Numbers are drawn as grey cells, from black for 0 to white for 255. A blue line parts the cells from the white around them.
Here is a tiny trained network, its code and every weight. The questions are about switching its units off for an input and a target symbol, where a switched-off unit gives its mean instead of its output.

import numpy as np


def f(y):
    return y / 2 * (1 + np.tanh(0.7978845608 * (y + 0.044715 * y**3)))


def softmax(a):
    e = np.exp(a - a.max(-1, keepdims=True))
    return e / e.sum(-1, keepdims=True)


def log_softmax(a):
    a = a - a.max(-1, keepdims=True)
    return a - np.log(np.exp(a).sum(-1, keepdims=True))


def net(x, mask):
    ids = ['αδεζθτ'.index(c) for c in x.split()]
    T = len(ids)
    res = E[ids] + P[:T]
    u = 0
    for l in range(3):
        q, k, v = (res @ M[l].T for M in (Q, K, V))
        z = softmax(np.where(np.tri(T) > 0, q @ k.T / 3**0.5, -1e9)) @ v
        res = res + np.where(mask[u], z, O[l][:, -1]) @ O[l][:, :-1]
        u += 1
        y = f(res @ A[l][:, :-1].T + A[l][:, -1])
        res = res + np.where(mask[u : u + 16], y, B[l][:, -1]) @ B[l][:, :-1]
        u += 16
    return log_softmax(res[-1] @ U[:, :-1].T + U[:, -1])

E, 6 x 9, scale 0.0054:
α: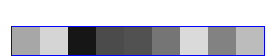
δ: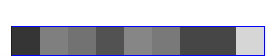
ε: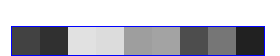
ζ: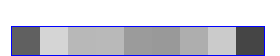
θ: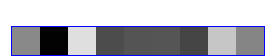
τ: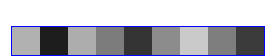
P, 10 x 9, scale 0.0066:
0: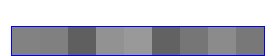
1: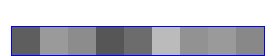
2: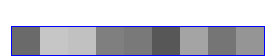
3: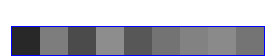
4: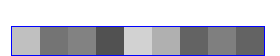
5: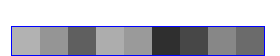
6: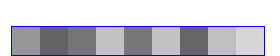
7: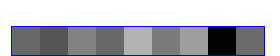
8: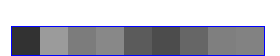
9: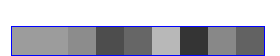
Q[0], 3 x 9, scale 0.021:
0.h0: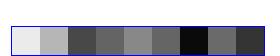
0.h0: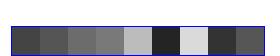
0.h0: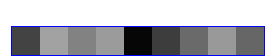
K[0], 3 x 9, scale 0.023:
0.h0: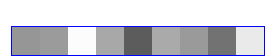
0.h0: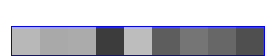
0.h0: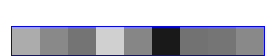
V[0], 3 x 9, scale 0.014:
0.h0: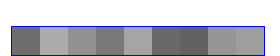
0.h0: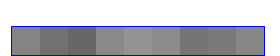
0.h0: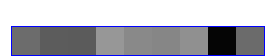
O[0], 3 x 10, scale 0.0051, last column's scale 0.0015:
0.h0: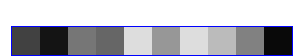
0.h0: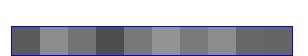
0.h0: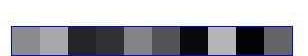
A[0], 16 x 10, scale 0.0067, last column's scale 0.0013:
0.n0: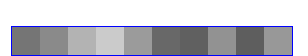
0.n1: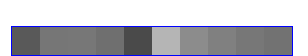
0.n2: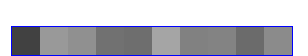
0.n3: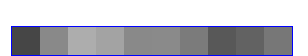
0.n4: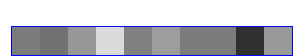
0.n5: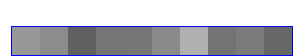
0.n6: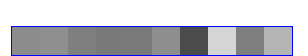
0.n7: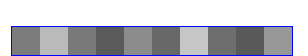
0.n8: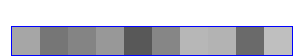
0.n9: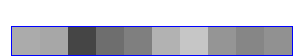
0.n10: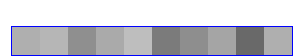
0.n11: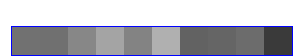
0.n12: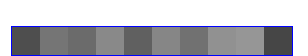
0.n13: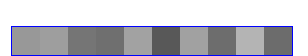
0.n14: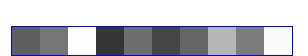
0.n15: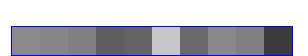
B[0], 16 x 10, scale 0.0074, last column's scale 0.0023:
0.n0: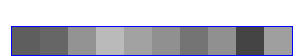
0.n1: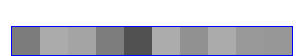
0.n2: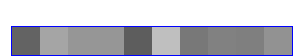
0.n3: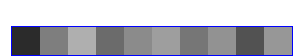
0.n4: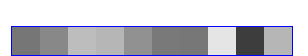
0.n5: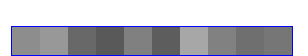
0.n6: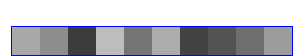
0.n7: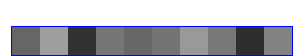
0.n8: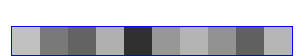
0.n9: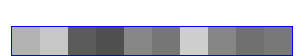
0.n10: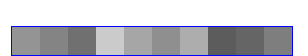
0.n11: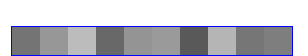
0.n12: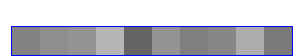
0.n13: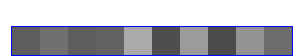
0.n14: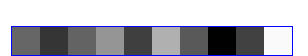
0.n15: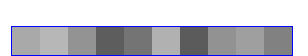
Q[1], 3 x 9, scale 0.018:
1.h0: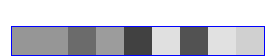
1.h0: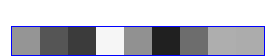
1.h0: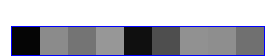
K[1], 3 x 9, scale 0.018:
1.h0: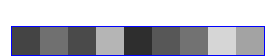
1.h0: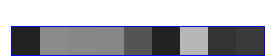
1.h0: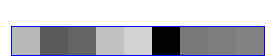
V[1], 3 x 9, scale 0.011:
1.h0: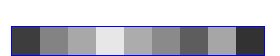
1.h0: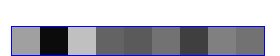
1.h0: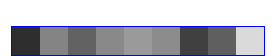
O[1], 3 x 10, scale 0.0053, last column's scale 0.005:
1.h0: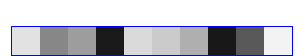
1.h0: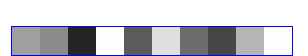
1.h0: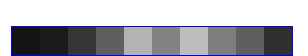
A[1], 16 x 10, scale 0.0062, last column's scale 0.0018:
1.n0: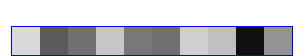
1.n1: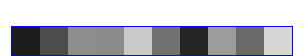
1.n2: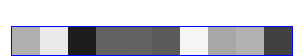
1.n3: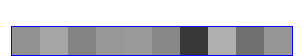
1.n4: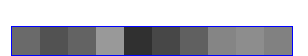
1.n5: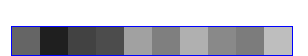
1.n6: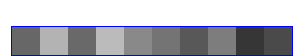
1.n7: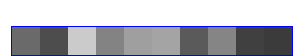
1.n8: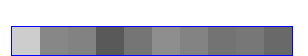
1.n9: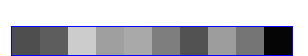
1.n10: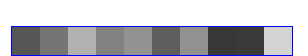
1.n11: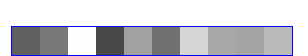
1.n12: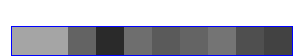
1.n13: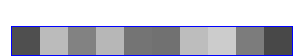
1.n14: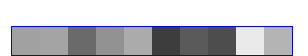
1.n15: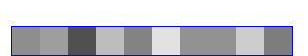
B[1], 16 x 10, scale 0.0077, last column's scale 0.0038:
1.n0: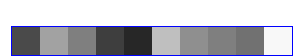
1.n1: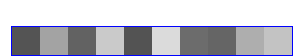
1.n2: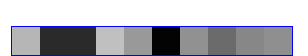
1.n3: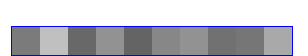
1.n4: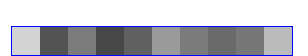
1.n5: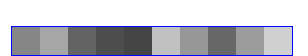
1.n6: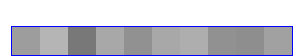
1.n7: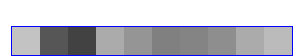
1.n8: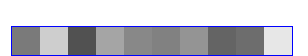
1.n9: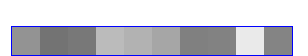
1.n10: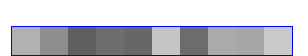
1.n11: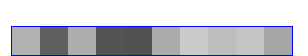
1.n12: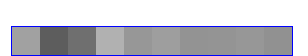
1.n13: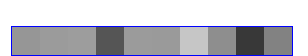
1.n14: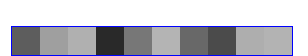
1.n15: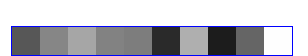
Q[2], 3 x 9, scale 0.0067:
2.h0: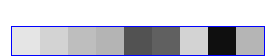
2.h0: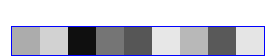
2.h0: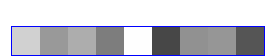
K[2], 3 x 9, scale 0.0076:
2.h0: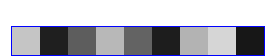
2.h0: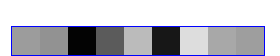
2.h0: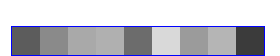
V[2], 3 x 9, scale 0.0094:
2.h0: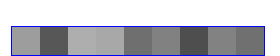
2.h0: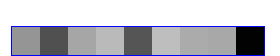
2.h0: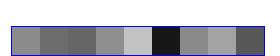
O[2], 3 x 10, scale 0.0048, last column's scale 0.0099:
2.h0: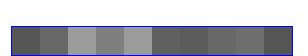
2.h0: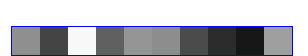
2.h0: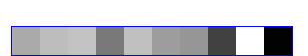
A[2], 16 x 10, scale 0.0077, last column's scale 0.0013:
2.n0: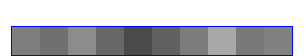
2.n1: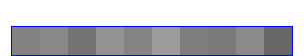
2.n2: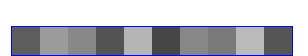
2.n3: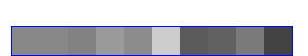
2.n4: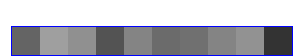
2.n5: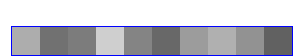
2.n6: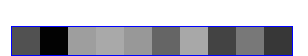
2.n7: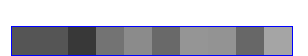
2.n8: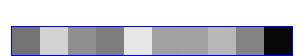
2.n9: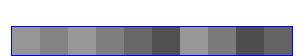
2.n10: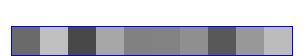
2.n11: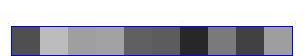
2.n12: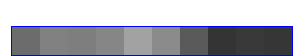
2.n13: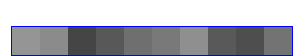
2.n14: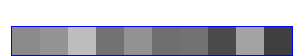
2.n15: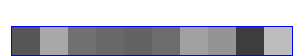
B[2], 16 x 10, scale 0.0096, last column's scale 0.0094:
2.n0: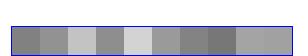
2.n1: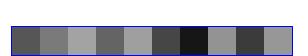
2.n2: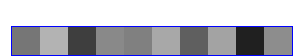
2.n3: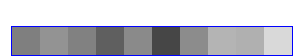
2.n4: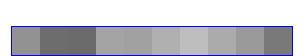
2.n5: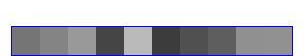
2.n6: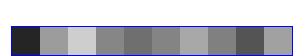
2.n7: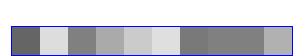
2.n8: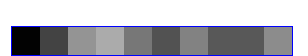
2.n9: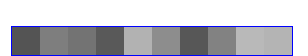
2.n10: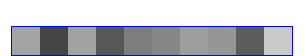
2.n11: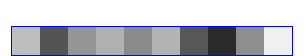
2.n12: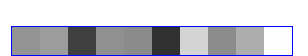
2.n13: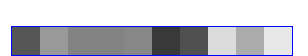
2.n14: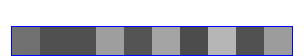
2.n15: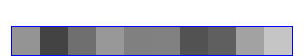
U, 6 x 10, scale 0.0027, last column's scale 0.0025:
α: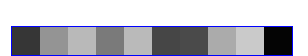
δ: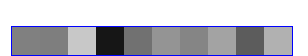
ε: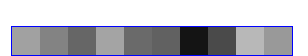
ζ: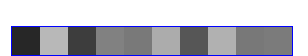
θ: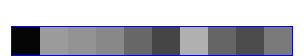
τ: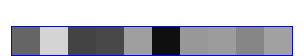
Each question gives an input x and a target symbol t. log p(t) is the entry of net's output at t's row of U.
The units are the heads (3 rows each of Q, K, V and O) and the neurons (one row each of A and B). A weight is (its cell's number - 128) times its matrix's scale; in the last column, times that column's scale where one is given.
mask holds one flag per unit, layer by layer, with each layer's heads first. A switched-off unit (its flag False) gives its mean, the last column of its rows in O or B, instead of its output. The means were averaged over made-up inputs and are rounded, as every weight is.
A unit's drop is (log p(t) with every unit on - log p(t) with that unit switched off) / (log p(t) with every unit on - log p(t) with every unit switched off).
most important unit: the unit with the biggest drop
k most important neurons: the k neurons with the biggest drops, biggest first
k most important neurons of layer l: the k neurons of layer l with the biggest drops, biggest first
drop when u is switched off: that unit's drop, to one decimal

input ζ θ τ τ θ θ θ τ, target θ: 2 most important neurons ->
[2.n6; 1.n15]
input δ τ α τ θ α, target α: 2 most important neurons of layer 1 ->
[1.n2; 1.n5]
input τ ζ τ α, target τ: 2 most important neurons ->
[1.n2; 2.n11]
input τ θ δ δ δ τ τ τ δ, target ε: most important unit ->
2.n11
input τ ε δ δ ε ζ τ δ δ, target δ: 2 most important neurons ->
[1.n11; 0.n10]
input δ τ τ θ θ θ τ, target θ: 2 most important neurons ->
[1.n15; 2.n6]
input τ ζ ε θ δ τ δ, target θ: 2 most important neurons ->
[1.n15; 2.n6]
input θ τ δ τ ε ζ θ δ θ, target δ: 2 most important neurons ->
[1.n11; 0.n10]
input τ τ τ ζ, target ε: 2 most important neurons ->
[2.n11; 2.n15]
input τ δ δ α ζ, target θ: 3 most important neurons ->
[2.n8; 1.n2; 0.n14]
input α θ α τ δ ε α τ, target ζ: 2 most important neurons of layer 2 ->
[2.n7; 2.n12]
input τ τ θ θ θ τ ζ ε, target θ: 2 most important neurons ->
[2.n6; 1.n15]
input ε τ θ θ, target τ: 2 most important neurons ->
[2.n12; 0.n14]
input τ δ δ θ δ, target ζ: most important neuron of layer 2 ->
[2.n7]
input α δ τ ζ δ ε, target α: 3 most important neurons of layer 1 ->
[1.n2; 1.n9; 1.n6]
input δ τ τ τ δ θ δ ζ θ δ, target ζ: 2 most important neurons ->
[2.n7; 1.n14]
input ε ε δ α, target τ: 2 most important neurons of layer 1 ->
[1.n2; 1.n8]
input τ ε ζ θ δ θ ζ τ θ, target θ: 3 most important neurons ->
[2.n6; 1.n15; 0.n14]
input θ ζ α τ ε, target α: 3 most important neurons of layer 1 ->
[1.n2; 1.n9; 1.n7]
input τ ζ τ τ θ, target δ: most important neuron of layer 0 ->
[0.n2]
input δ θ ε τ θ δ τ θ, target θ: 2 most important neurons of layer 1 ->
[1.n15; 1.n1]
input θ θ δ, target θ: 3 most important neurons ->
[2.n6; 1.n15; 0.n14]
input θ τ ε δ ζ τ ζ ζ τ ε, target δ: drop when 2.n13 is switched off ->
0.1
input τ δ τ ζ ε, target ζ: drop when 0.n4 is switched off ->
0.1
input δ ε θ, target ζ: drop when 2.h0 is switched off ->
0.3
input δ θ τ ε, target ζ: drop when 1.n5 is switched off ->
0.2
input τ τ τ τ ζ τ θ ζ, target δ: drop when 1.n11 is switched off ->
0.5
